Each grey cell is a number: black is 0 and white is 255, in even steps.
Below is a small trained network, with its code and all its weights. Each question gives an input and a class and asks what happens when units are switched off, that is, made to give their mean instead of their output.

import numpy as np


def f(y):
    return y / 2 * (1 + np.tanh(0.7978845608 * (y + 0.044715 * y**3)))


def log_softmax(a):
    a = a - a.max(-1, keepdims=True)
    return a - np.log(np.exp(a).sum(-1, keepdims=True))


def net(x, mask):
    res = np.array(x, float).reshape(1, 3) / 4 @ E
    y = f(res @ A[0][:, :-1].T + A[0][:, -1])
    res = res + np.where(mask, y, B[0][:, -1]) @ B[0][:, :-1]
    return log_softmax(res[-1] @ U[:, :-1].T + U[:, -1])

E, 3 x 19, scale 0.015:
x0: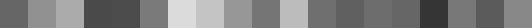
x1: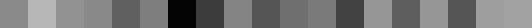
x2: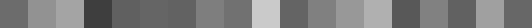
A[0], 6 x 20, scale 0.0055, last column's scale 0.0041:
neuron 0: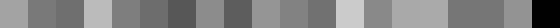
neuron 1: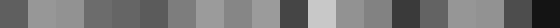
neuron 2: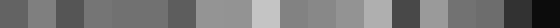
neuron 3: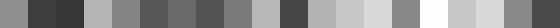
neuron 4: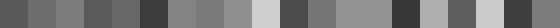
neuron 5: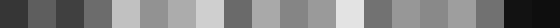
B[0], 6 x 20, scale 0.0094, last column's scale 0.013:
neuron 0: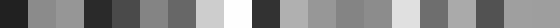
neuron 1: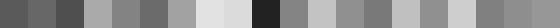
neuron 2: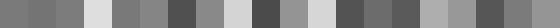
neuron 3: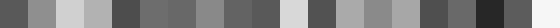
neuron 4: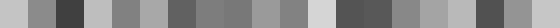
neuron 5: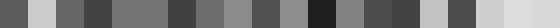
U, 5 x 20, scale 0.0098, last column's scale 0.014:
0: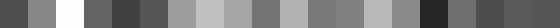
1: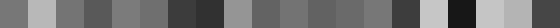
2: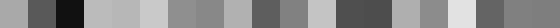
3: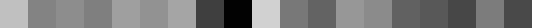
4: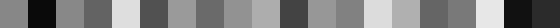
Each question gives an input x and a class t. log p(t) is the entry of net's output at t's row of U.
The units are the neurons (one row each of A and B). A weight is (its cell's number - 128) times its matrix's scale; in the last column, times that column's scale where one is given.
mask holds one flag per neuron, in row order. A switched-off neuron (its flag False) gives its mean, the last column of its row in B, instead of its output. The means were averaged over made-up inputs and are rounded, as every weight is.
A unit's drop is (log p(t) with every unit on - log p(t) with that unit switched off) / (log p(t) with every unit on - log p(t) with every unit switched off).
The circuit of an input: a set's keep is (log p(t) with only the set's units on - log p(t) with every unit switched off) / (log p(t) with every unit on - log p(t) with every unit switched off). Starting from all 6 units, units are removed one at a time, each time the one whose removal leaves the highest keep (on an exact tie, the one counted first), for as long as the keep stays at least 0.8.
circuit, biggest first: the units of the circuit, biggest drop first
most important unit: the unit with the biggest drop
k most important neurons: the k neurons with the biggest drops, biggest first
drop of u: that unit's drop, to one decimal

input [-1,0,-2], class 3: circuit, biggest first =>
neuron 1; neuron 0; neuron 2
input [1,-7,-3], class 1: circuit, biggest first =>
neuron 5
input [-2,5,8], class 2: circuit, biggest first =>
neuron 4; neuron 5
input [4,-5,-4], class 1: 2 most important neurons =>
neuron 5; neuron 3
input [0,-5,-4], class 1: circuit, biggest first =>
neuron 5; neuron 4
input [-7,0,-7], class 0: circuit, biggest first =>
neuron 3; neuron 4
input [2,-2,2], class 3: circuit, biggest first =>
neuron 3; neuron 0
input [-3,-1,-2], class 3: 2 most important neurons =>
neuron 1; neuron 4
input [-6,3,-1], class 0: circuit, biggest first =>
neuron 3; neuron 5
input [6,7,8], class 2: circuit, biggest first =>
neuron 4; neuron 1; neuron 5; neuron 3
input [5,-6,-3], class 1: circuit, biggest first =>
neuron 5; neuron 3
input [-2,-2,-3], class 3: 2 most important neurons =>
neuron 4; neuron 1
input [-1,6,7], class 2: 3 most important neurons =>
neuron 4; neuron 5; neuron 1
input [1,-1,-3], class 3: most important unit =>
neuron 4
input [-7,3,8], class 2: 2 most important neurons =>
neuron 4; neuron 2
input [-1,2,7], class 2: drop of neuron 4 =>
0.2
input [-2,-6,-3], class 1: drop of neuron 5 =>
0.5
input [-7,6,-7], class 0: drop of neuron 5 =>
0.2
